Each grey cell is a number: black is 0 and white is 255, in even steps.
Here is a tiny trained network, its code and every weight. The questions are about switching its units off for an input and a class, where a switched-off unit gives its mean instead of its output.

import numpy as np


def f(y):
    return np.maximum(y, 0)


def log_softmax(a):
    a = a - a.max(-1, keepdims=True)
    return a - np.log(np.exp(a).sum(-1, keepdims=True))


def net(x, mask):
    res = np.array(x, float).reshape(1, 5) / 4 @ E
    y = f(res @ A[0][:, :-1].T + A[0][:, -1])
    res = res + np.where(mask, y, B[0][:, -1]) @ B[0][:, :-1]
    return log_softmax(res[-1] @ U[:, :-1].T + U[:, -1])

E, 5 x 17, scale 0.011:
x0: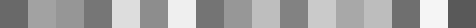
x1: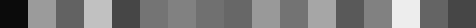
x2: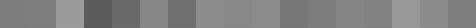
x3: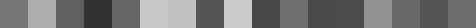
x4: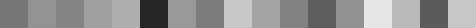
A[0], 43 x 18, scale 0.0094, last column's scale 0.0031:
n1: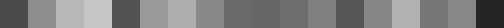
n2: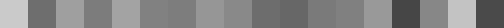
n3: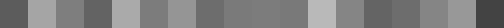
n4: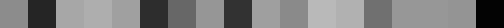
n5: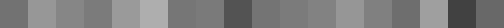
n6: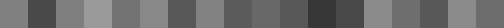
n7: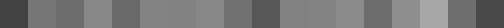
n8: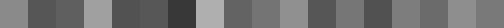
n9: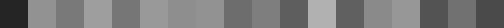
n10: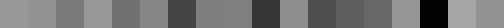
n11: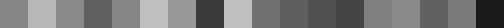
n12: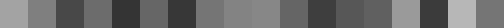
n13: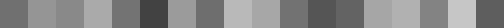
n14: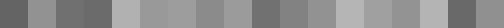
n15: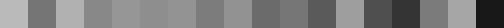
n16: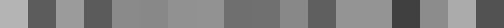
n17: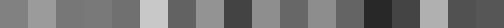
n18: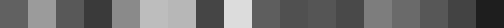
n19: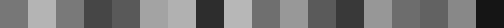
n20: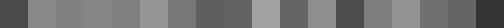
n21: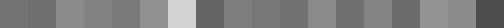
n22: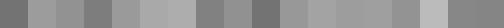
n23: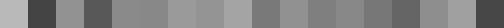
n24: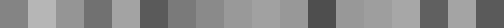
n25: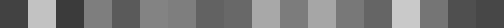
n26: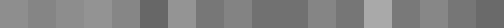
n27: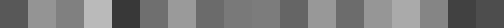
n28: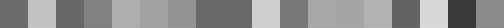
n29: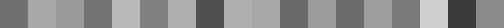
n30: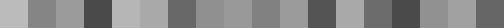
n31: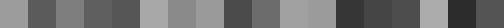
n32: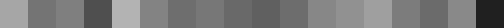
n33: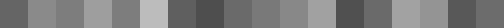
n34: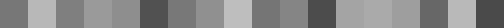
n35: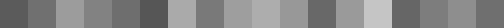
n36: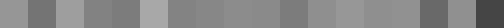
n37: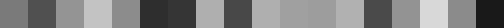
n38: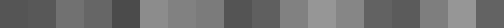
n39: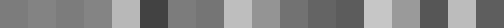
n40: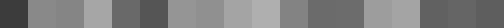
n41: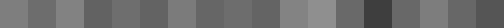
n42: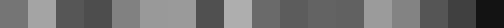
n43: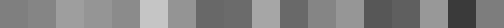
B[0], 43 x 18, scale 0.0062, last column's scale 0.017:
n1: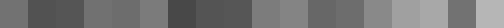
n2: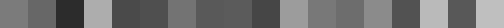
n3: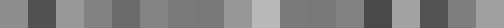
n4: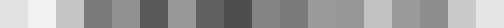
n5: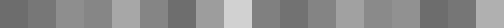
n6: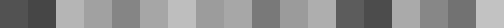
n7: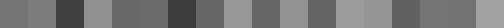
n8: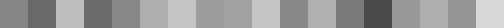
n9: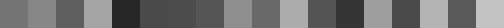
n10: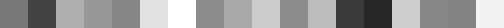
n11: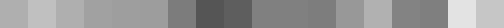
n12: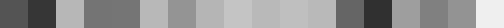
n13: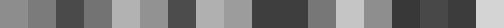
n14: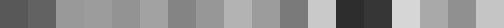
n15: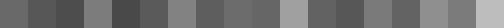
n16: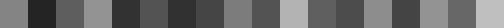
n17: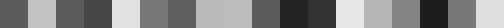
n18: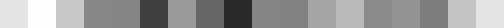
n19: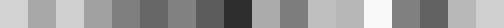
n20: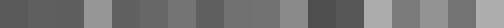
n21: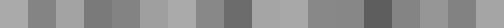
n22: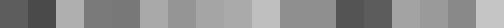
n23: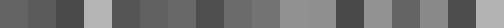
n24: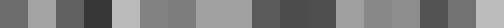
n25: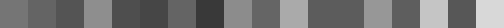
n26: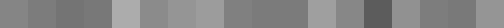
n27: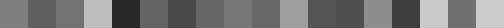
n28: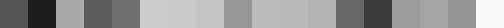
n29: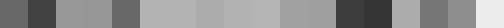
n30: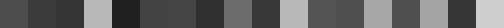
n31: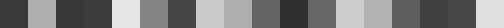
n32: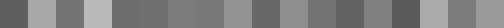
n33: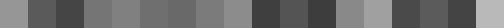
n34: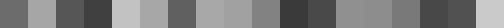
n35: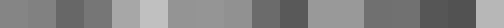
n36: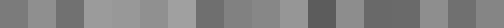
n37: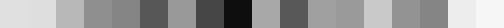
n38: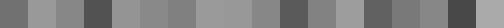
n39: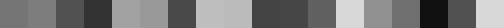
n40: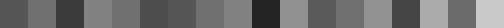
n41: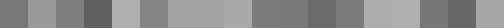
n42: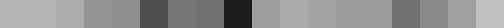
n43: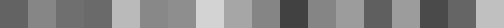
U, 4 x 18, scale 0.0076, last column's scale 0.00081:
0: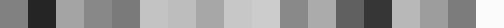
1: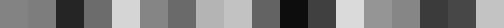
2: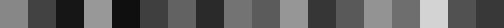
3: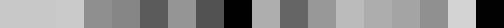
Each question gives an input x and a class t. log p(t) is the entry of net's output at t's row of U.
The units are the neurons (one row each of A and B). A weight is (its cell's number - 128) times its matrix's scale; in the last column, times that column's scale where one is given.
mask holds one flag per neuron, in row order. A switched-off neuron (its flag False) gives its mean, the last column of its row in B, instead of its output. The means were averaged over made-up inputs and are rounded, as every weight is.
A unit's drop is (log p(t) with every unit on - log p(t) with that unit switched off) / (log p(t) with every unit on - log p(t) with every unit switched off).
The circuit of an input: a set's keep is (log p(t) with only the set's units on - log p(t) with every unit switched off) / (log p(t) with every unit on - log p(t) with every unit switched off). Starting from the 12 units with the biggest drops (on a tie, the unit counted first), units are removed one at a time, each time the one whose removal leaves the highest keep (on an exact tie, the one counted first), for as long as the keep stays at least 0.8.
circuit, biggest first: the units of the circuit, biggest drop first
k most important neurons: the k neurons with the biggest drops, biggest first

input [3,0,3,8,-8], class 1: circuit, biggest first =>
n31
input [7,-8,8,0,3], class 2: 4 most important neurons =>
n30, n2, n16, n10
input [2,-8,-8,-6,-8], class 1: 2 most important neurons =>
n17, n31
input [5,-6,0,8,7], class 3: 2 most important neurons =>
n18, n19
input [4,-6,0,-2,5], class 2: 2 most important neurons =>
n30, n2
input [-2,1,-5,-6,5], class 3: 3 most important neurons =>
n37, n4, n31
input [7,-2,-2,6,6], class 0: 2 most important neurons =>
n29, n28
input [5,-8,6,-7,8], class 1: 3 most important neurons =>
n39, n24, n34
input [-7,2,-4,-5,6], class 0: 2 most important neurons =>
n10, n12
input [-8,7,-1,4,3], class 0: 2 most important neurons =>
n10, n12
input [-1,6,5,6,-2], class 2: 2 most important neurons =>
n25, n37
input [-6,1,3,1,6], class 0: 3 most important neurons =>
n10, n12, n17
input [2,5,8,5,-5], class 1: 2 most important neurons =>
n31, n17
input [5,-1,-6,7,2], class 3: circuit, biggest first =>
n18
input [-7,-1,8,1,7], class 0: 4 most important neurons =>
n10, n12, n17, n31
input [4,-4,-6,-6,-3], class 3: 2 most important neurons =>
n37, n4
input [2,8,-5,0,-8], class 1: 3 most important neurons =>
n17, n31, n43
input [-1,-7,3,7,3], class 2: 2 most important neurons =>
n30, n16
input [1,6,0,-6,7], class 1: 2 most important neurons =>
n13, n39
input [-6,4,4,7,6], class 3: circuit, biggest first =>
n19
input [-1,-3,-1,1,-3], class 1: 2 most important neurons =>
n25, n27
